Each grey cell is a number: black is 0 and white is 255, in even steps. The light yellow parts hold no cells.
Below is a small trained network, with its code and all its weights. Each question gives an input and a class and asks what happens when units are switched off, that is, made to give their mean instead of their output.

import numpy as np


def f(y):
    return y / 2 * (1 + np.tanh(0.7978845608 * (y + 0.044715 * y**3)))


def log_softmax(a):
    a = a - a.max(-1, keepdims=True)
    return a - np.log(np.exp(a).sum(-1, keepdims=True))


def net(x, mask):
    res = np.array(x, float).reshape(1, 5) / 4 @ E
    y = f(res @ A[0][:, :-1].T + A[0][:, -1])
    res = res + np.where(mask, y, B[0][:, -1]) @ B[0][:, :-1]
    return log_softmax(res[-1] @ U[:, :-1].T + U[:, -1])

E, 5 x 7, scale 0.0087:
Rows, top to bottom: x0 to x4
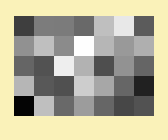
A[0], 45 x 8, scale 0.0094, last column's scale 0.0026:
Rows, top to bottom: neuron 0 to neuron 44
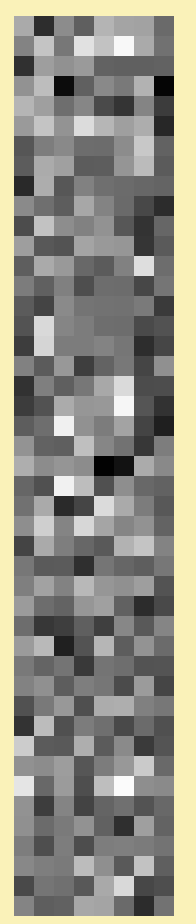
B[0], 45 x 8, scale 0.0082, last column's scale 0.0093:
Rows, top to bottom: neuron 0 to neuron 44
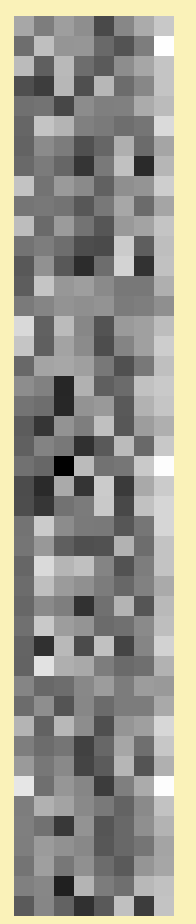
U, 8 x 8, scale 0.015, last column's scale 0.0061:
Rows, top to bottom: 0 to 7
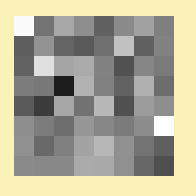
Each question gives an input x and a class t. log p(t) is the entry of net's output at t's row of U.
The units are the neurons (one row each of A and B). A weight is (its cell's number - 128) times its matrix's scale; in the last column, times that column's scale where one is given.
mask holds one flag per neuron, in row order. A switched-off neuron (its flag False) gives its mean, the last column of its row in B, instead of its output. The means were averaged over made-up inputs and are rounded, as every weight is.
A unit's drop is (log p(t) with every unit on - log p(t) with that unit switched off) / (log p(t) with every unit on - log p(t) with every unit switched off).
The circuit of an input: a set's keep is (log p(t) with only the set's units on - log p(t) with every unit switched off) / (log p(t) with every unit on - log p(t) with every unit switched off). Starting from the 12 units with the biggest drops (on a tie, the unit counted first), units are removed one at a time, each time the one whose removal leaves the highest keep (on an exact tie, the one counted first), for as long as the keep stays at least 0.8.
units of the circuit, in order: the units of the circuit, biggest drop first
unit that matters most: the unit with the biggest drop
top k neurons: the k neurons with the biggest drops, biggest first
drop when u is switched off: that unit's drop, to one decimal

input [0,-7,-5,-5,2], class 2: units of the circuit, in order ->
(neuron 27)
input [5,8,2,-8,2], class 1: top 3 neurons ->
(neuron 12; neuron 7; neuron 26)
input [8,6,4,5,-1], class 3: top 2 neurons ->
(neuron 19; neuron 18)
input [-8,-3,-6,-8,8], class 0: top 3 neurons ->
(neuron 35; neuron 15; neuron 8)
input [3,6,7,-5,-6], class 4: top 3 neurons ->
(neuron 23; neuron 20; neuron 19)
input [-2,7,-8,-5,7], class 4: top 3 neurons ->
(neuron 3; neuron 31; neuron 24)
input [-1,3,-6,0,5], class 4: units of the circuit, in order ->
(neuron 31; neuron 3)
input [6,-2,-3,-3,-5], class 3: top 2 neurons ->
(neuron 43; neuron 24)
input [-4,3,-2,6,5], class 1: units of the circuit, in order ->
(neuron 44; neuron 21)
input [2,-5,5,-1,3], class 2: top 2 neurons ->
(neuron 24; neuron 31)
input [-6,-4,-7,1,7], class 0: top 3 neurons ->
(neuron 35; neuron 8; neuron 15)
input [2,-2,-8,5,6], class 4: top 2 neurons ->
(neuron 24; neuron 31)
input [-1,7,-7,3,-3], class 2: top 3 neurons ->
(neuron 1; neuron 5; neuron 25)
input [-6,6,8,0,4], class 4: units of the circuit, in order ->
(neuron 23)
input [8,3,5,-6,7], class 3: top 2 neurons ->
(neuron 19; neuron 18)
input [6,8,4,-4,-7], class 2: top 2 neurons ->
(neuron 1; neuron 5)
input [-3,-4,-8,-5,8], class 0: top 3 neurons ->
(neuron 35; neuron 8; neuron 15)
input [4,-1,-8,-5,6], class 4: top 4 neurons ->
(neuron 24; neuron 3; neuron 31; neuron 38)
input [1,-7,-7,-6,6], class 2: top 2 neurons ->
(neuron 27; neuron 32)
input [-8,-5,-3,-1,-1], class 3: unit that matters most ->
neuron 22
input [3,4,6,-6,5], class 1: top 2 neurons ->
(neuron 12; neuron 26)
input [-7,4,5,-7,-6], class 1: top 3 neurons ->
(neuron 12; neuron 37; neuron 7)
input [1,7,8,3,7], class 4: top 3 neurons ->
(neuron 23; neuron 20; neuron 38)
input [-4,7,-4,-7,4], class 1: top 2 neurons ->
(neuron 12; neuron 7)
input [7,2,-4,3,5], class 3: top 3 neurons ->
(neuron 18; neuron 43; neuron 24)
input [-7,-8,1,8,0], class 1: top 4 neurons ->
(neuron 36; neuron 44; neuron 29; neuron 21)
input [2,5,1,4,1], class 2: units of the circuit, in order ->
(neuron 1)
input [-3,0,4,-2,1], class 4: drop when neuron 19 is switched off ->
0.1
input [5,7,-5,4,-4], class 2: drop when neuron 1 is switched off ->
0.2
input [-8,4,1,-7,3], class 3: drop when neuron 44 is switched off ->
0.2
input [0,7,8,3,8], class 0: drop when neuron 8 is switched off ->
0.1
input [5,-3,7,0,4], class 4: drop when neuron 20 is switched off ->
0.3
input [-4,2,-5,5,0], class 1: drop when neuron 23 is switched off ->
0.2
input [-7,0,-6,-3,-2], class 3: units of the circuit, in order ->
(neuron 22)
